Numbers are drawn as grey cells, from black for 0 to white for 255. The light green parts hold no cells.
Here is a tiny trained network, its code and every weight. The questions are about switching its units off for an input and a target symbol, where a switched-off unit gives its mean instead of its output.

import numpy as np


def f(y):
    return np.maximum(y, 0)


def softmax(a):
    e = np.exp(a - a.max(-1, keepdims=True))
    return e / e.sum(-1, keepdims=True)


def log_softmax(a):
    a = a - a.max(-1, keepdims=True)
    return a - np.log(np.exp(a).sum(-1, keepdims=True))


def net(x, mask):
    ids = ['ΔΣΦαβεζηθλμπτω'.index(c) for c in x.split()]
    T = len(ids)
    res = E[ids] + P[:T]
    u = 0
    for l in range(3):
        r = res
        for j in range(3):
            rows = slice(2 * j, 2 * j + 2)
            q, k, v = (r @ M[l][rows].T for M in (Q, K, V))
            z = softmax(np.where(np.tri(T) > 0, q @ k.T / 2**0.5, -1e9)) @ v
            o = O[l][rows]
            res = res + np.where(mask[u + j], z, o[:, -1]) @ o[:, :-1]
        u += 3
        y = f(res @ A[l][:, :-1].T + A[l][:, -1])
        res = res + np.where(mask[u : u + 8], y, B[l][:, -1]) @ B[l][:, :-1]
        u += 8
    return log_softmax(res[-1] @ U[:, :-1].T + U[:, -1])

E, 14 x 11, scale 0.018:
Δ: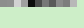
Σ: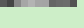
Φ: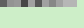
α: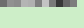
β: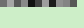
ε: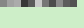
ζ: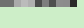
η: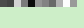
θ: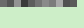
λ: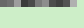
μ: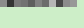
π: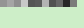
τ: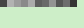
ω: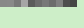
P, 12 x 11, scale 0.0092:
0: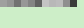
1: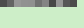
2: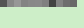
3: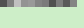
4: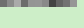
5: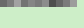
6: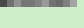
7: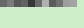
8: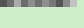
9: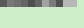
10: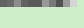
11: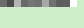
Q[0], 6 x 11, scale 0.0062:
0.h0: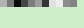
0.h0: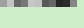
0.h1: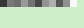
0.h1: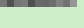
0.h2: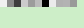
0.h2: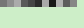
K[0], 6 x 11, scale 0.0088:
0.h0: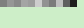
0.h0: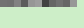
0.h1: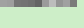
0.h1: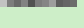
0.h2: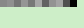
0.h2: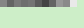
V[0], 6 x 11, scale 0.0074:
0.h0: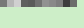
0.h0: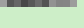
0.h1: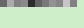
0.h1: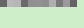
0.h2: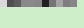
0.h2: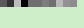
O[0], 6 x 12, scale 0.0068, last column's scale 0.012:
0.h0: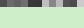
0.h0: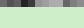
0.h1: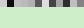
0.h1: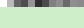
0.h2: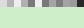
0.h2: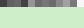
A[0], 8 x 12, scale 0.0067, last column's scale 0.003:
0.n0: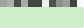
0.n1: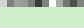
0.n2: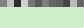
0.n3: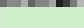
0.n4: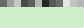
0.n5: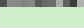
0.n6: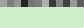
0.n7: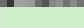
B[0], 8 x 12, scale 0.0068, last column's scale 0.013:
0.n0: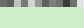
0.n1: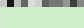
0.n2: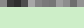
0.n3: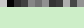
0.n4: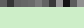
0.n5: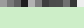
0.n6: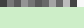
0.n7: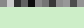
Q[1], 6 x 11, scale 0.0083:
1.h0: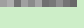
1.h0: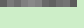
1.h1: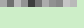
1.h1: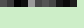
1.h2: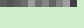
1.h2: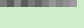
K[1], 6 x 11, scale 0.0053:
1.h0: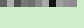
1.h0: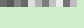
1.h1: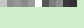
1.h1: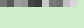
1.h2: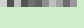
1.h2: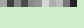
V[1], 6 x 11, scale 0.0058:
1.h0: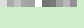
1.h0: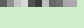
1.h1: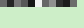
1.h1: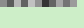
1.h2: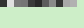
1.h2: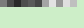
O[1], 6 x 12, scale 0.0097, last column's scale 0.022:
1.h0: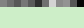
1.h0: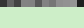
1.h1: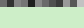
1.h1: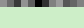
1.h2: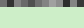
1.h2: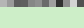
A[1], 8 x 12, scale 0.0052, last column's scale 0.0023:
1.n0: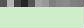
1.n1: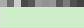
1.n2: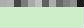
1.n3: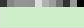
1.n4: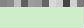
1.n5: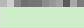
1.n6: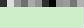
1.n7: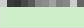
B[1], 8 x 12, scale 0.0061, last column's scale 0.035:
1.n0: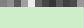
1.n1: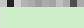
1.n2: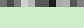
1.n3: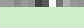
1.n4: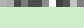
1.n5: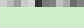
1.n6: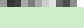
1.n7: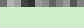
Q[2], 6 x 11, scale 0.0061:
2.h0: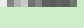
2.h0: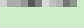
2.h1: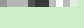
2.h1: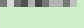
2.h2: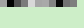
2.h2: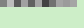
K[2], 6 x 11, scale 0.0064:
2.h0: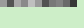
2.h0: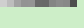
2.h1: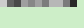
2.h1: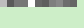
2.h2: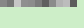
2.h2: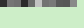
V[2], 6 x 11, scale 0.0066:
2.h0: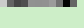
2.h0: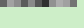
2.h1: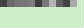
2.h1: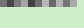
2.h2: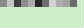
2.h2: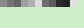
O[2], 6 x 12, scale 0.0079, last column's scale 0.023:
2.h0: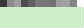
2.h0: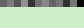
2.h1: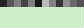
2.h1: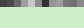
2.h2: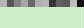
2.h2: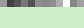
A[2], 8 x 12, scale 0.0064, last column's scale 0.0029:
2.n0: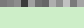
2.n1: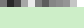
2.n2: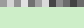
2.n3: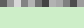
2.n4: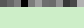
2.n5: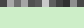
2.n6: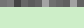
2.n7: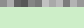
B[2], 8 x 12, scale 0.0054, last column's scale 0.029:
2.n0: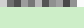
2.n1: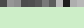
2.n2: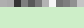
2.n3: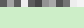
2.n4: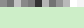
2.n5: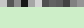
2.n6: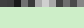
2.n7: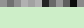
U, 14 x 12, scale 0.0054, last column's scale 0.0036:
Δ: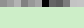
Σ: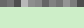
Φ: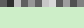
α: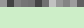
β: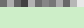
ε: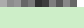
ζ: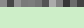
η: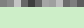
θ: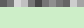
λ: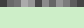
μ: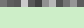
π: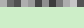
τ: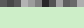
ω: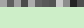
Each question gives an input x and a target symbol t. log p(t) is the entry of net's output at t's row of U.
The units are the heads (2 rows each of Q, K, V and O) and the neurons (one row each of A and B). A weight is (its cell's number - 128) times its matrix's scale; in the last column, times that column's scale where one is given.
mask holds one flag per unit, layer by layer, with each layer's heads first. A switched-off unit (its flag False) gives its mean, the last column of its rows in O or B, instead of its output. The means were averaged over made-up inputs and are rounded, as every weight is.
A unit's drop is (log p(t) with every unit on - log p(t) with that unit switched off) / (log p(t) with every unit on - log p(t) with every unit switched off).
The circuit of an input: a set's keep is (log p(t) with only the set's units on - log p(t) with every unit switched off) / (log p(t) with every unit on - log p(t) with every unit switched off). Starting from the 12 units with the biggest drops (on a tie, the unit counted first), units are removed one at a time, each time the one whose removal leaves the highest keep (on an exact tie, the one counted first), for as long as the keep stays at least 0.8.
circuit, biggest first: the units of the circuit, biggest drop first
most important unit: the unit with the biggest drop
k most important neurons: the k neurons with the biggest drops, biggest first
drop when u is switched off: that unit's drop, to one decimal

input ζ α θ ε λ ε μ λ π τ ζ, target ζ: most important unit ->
0.h2
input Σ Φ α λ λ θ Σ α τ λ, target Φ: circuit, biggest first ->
[2.h1 2.n3 1.h2]
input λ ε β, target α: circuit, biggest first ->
[2.h2 1.h2]
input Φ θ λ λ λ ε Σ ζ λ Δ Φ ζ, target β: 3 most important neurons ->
[0.n0 2.n3 2.n1]
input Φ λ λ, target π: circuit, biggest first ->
[2.h2 1.h1 1.h2]
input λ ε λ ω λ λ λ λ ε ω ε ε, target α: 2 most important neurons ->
[2.n0 2.n3]
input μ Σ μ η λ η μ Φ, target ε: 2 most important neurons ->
[1.n6 0.n1]
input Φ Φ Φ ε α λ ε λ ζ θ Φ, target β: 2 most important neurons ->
[2.n3 2.n4]
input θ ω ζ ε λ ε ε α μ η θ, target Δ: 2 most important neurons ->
[0.n1 0.n0]
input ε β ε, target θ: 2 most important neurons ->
[2.n3 2.n4]
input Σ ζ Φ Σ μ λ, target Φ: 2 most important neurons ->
[2.n3 2.n0]
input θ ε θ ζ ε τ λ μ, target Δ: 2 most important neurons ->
[1.n6 0.n5]
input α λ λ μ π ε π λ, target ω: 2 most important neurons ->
[2.n3 0.n2]
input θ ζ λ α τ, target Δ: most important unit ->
1.h0
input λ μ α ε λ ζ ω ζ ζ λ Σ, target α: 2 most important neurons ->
[2.n0 0.n0]
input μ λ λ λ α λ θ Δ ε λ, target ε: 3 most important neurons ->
[1.n6 0.n1 1.n0]
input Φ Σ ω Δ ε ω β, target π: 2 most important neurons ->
[1.n4 1.n1]
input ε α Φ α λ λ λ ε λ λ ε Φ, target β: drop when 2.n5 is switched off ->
-0.1
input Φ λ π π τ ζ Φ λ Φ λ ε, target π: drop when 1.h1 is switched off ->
0.8
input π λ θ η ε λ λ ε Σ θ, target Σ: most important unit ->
1.h2
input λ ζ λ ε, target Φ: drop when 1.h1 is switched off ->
0.1
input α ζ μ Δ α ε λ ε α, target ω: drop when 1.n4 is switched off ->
0.0
